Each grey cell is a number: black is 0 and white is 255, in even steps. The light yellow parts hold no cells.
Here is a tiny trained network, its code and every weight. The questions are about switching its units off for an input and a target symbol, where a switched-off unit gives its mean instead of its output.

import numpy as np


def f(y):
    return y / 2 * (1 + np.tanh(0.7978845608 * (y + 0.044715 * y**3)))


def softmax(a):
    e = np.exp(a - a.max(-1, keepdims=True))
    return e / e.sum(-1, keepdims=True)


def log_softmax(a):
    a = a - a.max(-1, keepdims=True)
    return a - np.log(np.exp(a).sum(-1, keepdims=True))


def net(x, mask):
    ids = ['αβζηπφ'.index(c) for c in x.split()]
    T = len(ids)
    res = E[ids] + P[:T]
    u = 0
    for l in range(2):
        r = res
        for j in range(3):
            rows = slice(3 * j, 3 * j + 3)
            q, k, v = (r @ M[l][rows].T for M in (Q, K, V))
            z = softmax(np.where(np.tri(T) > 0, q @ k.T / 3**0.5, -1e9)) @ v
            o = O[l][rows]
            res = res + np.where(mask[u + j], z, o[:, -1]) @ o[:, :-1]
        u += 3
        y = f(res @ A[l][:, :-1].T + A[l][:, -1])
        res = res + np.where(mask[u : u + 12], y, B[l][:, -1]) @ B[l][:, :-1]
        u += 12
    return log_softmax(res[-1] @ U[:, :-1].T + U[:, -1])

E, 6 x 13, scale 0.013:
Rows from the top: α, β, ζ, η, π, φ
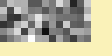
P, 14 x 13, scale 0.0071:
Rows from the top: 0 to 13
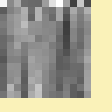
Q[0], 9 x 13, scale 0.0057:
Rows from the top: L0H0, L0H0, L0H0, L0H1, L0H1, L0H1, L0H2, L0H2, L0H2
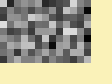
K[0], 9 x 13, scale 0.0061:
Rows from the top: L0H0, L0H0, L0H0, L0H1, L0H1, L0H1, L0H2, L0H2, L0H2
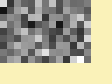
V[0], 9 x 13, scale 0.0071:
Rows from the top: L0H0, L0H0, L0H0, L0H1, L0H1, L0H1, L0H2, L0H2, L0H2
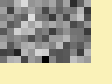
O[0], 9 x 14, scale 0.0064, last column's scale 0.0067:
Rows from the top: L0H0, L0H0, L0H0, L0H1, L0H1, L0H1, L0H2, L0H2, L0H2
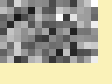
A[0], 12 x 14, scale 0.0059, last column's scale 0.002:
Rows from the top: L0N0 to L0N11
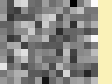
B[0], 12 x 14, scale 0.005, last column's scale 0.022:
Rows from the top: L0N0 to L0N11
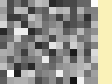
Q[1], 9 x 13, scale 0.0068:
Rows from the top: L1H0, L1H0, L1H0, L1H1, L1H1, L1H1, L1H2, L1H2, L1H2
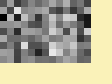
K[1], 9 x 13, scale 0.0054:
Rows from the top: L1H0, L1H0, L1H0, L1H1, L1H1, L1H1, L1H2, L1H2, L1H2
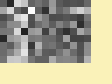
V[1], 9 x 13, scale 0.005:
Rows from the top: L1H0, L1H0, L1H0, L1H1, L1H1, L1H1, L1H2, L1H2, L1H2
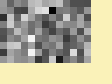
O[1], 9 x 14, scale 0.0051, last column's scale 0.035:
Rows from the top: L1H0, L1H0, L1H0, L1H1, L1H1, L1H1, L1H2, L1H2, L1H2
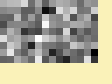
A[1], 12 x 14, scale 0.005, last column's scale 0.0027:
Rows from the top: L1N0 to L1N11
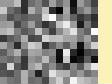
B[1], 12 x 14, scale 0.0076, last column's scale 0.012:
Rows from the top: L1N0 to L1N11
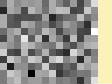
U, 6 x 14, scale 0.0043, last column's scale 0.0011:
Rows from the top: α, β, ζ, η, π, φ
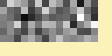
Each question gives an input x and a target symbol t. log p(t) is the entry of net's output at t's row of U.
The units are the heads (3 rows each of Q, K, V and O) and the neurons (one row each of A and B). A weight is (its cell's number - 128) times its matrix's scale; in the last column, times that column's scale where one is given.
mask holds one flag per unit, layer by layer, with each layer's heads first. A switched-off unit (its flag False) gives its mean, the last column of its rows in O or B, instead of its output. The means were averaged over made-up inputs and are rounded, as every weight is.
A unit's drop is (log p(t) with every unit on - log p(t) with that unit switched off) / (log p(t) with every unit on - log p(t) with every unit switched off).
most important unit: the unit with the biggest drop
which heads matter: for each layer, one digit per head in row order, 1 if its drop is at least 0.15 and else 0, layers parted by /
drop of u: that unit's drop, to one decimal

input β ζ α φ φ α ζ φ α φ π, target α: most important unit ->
L0N7
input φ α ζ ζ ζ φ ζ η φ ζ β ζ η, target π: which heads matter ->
010 / 101
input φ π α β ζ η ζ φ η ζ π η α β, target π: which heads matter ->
111 / 001
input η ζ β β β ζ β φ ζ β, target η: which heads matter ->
011 / 010
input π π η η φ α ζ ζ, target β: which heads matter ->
111 / 111
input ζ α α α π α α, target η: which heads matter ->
100 / 110
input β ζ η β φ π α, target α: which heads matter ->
101 / 001
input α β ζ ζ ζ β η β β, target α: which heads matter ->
100 / 100
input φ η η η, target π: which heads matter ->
011 / 101
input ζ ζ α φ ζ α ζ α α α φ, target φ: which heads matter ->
111 / 111
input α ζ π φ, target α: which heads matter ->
101 / 001
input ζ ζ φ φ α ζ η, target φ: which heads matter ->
011 / 111
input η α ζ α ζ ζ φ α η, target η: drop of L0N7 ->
0.1
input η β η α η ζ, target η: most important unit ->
L0N10
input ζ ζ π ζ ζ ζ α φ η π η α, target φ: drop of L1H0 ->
0.2
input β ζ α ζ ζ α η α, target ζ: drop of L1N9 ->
-0.1
